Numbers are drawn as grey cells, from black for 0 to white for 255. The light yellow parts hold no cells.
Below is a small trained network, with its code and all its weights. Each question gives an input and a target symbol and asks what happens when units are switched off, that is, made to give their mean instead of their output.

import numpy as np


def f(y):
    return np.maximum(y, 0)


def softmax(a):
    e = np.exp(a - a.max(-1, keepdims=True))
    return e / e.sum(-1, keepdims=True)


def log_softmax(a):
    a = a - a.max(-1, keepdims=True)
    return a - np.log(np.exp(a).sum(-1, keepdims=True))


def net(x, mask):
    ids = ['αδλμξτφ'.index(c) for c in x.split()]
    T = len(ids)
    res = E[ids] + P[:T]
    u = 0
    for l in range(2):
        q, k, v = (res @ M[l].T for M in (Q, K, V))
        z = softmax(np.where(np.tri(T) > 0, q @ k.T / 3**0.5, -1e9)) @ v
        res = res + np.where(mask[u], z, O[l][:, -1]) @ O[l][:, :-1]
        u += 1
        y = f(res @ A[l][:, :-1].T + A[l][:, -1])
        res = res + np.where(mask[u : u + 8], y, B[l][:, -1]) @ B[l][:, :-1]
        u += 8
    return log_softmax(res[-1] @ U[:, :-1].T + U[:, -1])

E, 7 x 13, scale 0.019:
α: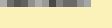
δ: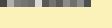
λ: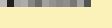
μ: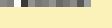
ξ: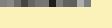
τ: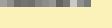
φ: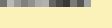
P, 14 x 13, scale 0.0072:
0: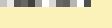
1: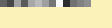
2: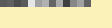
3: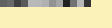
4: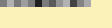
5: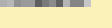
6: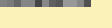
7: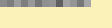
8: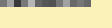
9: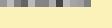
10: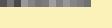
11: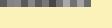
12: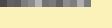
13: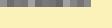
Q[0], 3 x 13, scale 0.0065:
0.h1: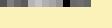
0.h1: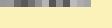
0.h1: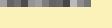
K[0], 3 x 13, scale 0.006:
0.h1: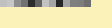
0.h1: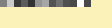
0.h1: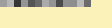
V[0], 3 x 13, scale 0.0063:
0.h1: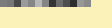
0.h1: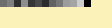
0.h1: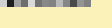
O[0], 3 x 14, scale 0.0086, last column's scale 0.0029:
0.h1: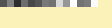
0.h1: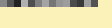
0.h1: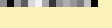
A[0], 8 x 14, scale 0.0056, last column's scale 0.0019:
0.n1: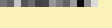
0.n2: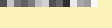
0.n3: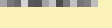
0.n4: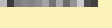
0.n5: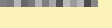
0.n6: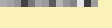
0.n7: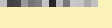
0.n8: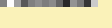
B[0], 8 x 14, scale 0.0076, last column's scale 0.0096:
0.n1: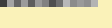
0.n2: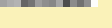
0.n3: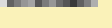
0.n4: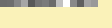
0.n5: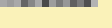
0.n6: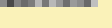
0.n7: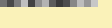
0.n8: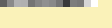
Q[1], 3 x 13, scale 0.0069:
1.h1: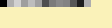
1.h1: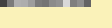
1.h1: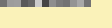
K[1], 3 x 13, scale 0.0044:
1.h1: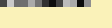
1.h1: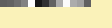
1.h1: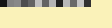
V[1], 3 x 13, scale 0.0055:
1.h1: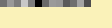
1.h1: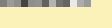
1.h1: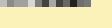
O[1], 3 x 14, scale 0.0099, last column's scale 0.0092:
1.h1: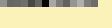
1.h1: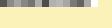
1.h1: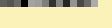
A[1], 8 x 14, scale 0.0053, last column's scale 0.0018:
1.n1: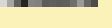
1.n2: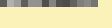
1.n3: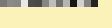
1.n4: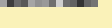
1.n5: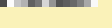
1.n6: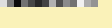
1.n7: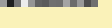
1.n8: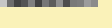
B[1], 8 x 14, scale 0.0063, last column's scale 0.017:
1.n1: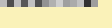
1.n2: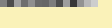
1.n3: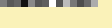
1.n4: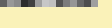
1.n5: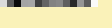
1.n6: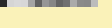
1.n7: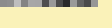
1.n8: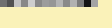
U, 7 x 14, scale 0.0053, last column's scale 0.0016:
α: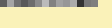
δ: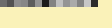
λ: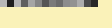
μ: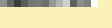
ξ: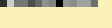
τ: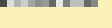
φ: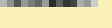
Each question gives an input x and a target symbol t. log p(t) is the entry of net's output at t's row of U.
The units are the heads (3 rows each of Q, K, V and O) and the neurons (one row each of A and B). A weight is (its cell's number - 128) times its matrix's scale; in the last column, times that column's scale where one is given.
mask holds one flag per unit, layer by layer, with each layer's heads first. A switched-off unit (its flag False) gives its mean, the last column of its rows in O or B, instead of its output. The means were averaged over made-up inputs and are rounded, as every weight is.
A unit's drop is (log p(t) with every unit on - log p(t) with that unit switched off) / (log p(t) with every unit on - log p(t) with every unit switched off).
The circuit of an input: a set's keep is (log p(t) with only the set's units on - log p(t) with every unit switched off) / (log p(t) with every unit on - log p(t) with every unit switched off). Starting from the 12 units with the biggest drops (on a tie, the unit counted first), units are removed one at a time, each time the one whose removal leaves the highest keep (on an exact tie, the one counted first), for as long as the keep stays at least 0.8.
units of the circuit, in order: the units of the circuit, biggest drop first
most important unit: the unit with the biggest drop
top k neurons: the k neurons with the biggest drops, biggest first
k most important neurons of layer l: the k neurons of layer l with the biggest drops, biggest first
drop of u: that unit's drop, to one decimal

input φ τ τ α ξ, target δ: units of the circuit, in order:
0.h1, 1.h1
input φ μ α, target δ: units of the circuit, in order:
1.h1, 0.h1, 0.n8
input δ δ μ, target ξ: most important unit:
0.h1
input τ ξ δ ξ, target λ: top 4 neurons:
0.n3, 1.n1, 1.n8, 0.n1
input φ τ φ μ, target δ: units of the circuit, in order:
1.h1, 0.h1, 0.n8
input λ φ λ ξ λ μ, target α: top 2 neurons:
0.n7, 0.n8
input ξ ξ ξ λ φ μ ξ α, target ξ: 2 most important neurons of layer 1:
1.n6, 1.n3
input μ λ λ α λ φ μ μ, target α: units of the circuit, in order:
1.h1, 0.h1, 0.n7, 1.n4
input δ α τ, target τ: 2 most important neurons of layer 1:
1.n6, 1.n8
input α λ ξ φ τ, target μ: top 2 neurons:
1.n3, 1.n5
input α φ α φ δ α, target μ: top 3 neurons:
1.n3, 0.n7, 1.n5
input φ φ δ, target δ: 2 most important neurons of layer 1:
1.n2, 1.n6
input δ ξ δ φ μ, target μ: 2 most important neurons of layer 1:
1.n6, 1.n5
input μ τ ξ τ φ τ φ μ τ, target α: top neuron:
0.n8
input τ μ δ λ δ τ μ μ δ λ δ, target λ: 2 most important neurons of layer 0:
0.n5, 0.n1
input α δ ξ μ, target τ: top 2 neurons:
1.n3, 1.n2
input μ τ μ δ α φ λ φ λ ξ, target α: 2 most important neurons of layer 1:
1.n4, 1.n5
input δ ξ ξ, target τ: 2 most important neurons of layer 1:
1.n6, 1.n8
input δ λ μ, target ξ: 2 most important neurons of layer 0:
0.n1, 0.n2
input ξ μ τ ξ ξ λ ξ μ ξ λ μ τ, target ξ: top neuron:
1.n6
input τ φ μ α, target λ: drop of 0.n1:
0.1
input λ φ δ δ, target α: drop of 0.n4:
0.0
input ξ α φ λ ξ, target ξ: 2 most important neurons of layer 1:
1.n3, 1.n6
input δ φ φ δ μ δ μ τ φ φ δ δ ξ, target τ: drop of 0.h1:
0.7
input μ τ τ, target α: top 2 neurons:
1.n4, 0.n5
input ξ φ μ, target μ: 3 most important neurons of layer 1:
1.n6, 1.n3, 1.n5
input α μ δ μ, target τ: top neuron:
1.n3
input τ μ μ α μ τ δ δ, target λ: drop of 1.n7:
-0.1
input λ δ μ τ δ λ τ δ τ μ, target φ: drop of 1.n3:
0.2
